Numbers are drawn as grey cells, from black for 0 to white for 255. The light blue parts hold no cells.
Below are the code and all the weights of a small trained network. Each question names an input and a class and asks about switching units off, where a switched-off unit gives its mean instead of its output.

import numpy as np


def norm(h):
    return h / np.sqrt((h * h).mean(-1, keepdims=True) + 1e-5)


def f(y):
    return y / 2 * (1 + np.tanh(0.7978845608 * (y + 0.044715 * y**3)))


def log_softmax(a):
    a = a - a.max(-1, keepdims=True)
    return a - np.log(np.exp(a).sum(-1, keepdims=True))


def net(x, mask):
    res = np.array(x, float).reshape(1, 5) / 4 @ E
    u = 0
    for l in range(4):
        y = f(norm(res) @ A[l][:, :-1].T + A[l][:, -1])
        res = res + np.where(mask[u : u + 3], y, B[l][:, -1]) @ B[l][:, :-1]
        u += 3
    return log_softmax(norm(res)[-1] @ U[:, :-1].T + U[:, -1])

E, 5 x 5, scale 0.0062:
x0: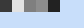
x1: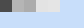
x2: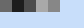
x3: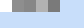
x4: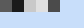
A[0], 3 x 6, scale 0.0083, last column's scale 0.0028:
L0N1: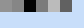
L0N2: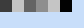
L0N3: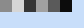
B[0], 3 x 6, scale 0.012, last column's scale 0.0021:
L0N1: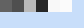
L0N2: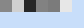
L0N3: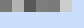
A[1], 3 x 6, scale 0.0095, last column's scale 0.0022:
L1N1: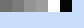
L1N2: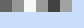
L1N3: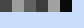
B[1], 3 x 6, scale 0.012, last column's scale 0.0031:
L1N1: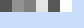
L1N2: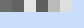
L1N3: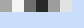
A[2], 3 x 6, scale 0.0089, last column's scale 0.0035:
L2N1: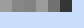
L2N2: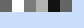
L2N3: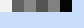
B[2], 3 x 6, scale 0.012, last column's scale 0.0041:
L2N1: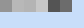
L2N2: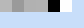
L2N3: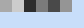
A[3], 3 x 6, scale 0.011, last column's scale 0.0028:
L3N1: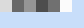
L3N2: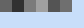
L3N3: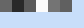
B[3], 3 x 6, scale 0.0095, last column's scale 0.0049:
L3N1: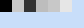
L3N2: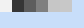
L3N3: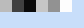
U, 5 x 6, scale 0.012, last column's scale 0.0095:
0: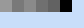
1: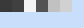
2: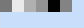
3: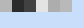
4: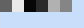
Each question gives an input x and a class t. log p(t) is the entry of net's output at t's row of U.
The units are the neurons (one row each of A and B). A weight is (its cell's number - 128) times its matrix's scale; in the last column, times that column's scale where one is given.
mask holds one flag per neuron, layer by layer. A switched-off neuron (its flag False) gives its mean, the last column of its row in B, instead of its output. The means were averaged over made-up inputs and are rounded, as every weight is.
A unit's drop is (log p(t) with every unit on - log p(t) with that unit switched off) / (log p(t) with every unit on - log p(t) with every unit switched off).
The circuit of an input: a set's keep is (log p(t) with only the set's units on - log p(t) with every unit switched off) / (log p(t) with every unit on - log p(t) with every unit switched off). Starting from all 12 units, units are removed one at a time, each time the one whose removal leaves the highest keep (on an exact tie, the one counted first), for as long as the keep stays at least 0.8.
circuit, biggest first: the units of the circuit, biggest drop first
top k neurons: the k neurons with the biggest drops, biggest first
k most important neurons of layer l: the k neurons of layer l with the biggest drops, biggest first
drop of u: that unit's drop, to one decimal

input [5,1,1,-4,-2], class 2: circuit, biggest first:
(L2N2)
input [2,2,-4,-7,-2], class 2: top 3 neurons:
(L2N2, L0N1, L0N2)
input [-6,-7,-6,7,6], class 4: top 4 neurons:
(L3N1, L2N3, L2N2, L1N1)
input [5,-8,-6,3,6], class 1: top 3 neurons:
(L1N2, L0N2, L1N3)
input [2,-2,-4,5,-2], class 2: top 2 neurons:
(L0N1, L2N2)
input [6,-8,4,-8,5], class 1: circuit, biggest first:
(L1N2, L0N2)
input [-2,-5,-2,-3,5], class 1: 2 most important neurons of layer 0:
(L0N2, L0N3)
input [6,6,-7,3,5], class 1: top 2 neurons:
(L1N2, L1N1)
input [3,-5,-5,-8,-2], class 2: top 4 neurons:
(L0N1, L2N2, L3N3, L3N2)
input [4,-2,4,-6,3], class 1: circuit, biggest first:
(L1N2, L0N2)
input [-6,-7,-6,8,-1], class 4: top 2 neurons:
(L3N1, L2N2)
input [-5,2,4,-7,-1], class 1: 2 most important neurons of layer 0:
(L0N1, L0N3)
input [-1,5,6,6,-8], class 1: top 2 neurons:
(L0N1, L3N3)
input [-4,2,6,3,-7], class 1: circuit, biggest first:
(L0N1)
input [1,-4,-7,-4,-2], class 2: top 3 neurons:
(L0N1, L2N2, L3N3)
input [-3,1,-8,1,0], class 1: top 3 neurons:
(L0N2, L1N2, L1N3)
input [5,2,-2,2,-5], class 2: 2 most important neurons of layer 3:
(L3N3, L3N2)
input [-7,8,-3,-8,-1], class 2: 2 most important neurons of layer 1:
(L1N1, L1N3)
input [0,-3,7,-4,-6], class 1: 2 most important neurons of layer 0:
(L0N1, L0N2)
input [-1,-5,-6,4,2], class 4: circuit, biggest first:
(L3N1)
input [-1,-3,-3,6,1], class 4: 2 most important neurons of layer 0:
(L0N2, L0N3)
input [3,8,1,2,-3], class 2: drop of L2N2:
0.4
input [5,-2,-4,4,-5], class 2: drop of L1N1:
-0.1
